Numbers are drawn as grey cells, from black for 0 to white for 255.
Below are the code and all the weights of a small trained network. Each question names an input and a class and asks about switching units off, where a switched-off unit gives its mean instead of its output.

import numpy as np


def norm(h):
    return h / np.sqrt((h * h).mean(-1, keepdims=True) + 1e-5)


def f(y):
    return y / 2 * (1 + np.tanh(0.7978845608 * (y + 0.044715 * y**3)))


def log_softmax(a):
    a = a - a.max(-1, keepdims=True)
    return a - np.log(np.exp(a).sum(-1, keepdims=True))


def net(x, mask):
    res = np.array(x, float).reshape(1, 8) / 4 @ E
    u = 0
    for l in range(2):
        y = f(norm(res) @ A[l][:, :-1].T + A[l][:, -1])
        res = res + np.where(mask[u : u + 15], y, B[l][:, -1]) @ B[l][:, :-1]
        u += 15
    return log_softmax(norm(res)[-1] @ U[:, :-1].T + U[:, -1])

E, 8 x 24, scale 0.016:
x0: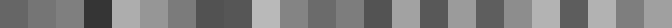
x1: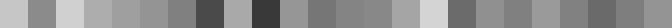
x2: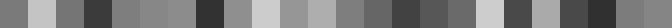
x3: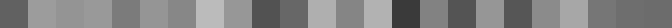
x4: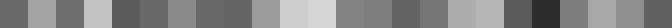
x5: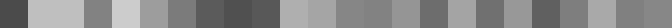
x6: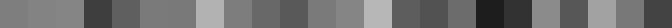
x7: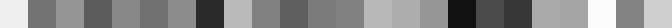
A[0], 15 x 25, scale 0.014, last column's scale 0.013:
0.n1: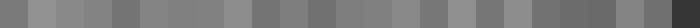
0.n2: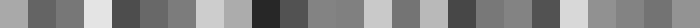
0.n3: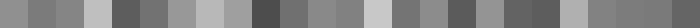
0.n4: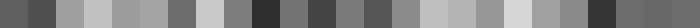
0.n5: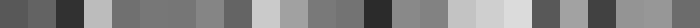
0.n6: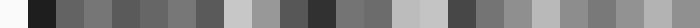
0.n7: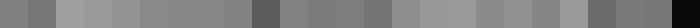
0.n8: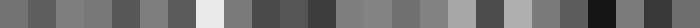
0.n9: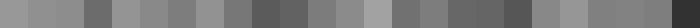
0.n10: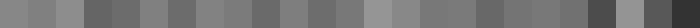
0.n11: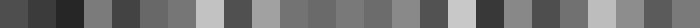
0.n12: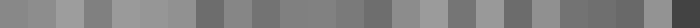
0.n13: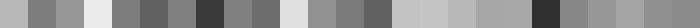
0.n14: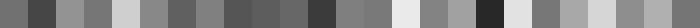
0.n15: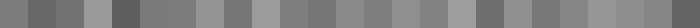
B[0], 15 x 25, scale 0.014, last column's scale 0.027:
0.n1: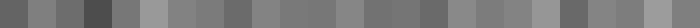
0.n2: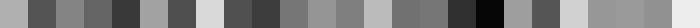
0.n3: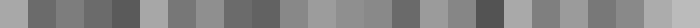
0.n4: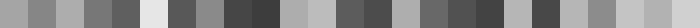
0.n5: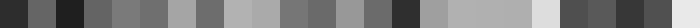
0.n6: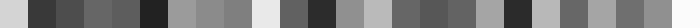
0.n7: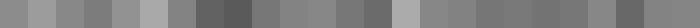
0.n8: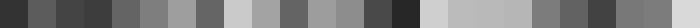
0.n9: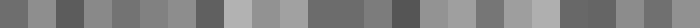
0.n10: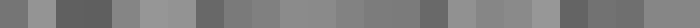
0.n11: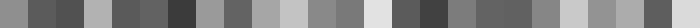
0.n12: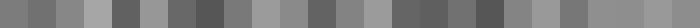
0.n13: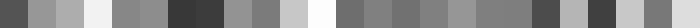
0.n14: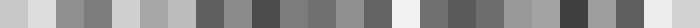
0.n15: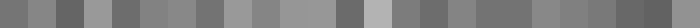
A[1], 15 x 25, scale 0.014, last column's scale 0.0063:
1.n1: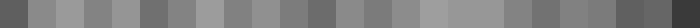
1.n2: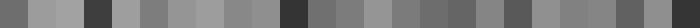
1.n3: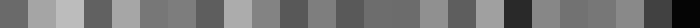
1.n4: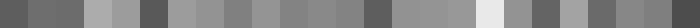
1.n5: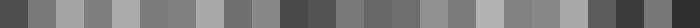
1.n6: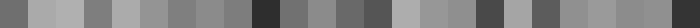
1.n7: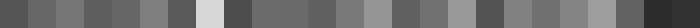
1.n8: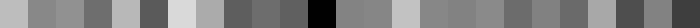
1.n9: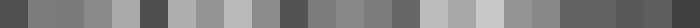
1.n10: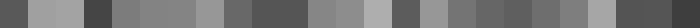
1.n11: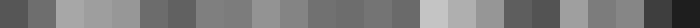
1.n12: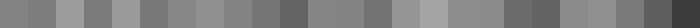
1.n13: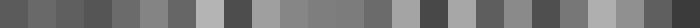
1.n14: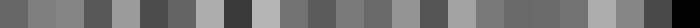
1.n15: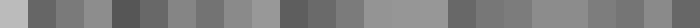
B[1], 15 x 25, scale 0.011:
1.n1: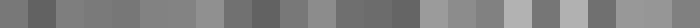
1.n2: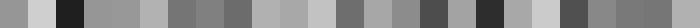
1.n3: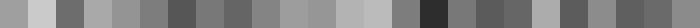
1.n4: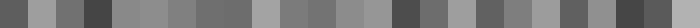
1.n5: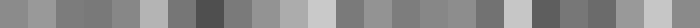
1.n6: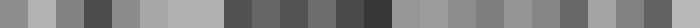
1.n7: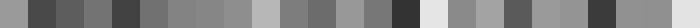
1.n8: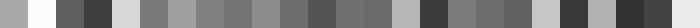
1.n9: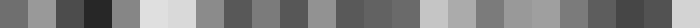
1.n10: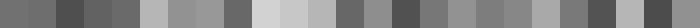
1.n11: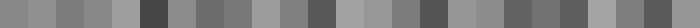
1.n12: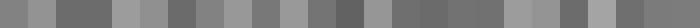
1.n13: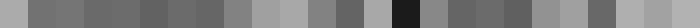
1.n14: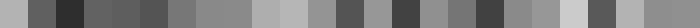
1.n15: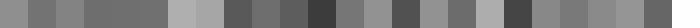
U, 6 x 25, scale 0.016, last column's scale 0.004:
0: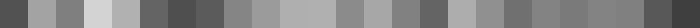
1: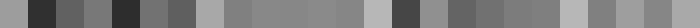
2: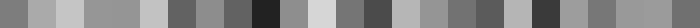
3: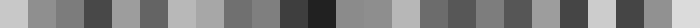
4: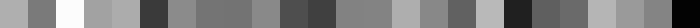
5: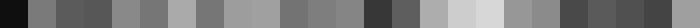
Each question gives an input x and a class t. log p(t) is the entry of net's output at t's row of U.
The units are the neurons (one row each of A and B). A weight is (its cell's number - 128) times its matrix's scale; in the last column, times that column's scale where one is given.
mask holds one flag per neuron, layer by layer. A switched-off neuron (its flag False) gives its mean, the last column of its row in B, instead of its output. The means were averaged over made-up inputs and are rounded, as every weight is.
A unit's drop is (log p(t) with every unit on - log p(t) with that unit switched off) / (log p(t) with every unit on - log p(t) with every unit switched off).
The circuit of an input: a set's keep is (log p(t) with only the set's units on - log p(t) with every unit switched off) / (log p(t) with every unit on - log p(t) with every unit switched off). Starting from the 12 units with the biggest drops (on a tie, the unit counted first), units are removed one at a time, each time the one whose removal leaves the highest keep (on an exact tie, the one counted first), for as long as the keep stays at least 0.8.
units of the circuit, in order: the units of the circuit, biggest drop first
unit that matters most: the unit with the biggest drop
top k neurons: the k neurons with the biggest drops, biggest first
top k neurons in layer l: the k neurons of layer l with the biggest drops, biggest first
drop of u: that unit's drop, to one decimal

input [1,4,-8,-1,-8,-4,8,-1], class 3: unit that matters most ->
0.n14
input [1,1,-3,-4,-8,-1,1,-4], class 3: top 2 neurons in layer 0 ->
0.n14, 0.n6
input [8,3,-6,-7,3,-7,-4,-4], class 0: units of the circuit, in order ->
0.n13, 0.n11, 0.n14
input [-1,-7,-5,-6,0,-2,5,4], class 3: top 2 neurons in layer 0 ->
0.n14, 0.n13
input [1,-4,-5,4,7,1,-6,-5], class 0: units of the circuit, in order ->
0.n13, 0.n11, 0.n6
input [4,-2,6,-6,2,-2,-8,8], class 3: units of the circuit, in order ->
0.n11, 0.n8
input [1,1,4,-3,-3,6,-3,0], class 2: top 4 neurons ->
0.n6, 0.n8, 0.n11, 0.n14
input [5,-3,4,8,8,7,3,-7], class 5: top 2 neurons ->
0.n2, 0.n4
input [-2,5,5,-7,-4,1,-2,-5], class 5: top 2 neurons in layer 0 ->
0.n5, 0.n2
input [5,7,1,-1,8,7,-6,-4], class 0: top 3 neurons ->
0.n13, 0.n8, 0.n5
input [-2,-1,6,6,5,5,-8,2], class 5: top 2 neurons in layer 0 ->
0.n2, 0.n11
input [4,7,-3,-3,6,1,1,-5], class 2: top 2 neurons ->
0.n4, 0.n6
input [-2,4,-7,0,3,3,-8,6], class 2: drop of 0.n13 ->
0.3
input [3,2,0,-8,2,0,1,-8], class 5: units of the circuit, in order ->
0.n5
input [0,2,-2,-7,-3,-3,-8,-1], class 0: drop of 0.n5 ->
0.2
